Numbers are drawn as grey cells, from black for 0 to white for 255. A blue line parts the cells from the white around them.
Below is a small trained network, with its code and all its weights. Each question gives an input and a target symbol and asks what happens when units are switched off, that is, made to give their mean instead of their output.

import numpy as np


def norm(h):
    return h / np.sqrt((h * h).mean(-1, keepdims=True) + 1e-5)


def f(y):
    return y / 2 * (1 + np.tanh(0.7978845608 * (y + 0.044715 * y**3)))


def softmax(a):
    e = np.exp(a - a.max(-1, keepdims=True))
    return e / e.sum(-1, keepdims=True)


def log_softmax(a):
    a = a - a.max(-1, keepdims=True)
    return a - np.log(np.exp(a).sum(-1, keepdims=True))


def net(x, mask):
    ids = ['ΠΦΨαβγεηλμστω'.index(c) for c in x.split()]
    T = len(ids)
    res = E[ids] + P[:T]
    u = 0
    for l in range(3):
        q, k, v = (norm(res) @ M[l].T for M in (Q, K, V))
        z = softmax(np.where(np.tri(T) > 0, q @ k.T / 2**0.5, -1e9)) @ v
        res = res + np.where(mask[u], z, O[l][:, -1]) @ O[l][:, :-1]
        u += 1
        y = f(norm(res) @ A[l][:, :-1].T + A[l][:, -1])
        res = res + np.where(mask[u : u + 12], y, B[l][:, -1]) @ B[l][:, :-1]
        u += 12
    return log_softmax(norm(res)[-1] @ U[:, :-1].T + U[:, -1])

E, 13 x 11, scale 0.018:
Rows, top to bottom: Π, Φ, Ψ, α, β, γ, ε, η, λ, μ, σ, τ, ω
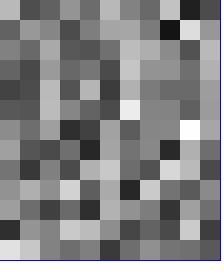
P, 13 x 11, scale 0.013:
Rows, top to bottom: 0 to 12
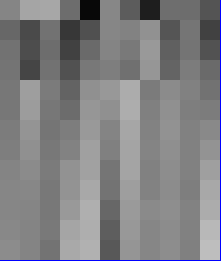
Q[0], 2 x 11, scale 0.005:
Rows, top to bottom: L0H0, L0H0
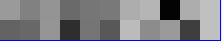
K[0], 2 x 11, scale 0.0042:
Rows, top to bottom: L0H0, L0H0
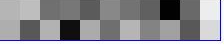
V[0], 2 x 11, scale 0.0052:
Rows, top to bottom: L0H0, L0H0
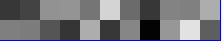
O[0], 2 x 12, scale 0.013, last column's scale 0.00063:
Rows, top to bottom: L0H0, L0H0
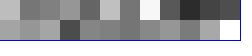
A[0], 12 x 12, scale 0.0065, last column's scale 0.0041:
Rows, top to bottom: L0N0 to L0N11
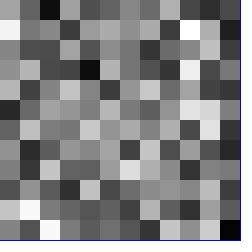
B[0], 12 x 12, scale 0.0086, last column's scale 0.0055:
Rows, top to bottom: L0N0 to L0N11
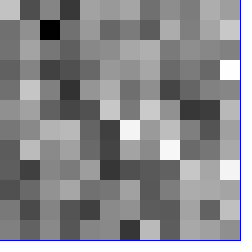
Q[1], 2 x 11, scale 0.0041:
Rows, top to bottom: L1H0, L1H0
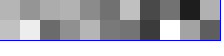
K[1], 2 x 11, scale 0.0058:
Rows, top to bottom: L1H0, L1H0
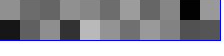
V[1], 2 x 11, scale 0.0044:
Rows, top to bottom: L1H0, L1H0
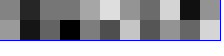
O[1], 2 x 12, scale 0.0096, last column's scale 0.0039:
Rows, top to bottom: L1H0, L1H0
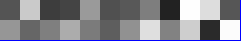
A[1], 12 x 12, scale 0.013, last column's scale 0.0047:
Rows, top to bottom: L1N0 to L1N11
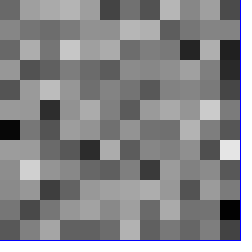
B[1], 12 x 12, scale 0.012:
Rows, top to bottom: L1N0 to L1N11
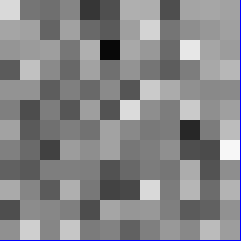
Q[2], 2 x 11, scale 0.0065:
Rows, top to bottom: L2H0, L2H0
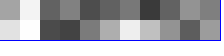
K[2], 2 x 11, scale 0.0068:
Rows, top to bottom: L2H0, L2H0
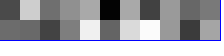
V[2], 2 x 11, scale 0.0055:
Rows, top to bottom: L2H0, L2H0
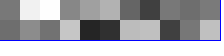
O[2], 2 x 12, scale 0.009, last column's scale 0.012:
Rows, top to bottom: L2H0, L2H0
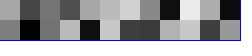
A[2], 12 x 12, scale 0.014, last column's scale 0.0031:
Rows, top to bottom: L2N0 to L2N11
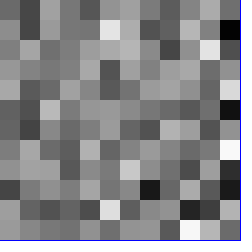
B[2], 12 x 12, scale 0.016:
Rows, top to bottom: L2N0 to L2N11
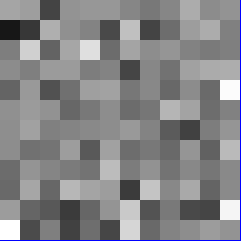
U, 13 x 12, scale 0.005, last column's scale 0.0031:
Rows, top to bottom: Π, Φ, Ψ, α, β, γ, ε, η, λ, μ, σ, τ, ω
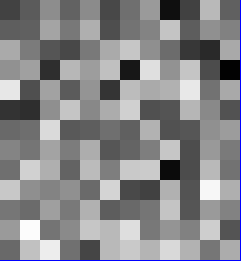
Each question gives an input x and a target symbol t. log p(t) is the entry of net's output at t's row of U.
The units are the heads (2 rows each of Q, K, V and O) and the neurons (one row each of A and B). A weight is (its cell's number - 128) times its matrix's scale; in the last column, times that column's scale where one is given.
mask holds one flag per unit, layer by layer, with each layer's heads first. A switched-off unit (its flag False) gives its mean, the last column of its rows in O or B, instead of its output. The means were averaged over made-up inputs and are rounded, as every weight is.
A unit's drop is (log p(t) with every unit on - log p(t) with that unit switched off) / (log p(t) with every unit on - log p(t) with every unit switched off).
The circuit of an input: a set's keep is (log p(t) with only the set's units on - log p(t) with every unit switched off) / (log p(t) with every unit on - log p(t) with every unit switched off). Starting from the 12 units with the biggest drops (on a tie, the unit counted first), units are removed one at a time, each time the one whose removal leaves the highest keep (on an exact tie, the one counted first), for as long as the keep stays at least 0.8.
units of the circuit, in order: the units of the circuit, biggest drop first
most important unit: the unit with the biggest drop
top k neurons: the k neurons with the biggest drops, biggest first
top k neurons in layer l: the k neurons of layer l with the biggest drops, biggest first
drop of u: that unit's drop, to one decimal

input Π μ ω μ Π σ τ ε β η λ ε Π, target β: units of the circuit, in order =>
(L1N5; L1H0; L1N7; L2N11)
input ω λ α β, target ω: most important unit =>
L1H0
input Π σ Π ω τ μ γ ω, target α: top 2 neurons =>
(L0N10; L2N9)
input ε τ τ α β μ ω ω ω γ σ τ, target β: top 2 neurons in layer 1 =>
(L1N2; L1N7)
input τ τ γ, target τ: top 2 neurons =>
(L1N9; L2N2)
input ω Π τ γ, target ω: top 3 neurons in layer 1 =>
(L1N9; L1N7; L1N8)
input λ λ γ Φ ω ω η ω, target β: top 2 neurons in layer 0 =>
(L0N3; L0N5)
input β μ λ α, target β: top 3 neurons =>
(L0N8; L1N7; L0N3)
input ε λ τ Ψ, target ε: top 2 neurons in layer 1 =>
(L1N7; L1N9)
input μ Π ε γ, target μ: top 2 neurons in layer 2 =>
(L2N0; L2N10)
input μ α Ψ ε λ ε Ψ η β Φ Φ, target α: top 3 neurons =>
(L1N9; L0N1; L1N5)
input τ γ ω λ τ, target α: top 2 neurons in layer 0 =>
(L0N8; L0N10)
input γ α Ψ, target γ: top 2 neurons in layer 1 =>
(L1N7; L1N11)
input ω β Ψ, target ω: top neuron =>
(L0N8)
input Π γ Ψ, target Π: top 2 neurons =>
(L0N8; L1N6)
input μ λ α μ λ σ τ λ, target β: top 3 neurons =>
(L1N5; L2N11; L1N7)
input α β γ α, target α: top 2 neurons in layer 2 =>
(L2N10; L2N0)
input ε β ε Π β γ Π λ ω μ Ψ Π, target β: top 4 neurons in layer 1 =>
(L1N5; L1N7; L1N6; L1N3)
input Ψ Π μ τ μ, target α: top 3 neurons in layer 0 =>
(L0N10; L0N8; L0N0)
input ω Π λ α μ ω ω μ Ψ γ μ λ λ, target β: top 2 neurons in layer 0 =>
(L0N3; L0N10)
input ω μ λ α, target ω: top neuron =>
(L2N5)
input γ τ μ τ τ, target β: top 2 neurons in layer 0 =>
(L0N10; L0N1)
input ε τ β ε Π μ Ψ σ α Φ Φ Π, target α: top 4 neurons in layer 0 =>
(L0N0; L0N1; L0N8; L0N3)
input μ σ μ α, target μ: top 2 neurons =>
(L1N7; L1N2)
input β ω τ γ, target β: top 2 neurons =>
(L0N8; L1N7)
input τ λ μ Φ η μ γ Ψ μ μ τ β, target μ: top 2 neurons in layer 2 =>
(L2N10; L2N0)
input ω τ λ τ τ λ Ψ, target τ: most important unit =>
L2H0
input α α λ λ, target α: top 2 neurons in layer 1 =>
(L1N5; L1N3)
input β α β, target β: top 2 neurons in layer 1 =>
(L1N7; L1N1)
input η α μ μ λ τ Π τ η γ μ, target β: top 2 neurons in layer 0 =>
(L0N3; L0N5)
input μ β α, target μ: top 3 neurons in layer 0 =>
(L0N8; L0N10; L0N0)
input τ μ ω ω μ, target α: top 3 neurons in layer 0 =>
(L0N10; L0N3; L0N5)
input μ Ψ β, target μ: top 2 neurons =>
(L1N7; L1N11)
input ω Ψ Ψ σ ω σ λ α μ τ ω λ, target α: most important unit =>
L0H0
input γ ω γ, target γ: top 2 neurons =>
(L1N7; L2N1)
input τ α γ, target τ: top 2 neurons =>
(L0N8; L1N9)
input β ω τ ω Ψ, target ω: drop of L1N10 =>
0.2
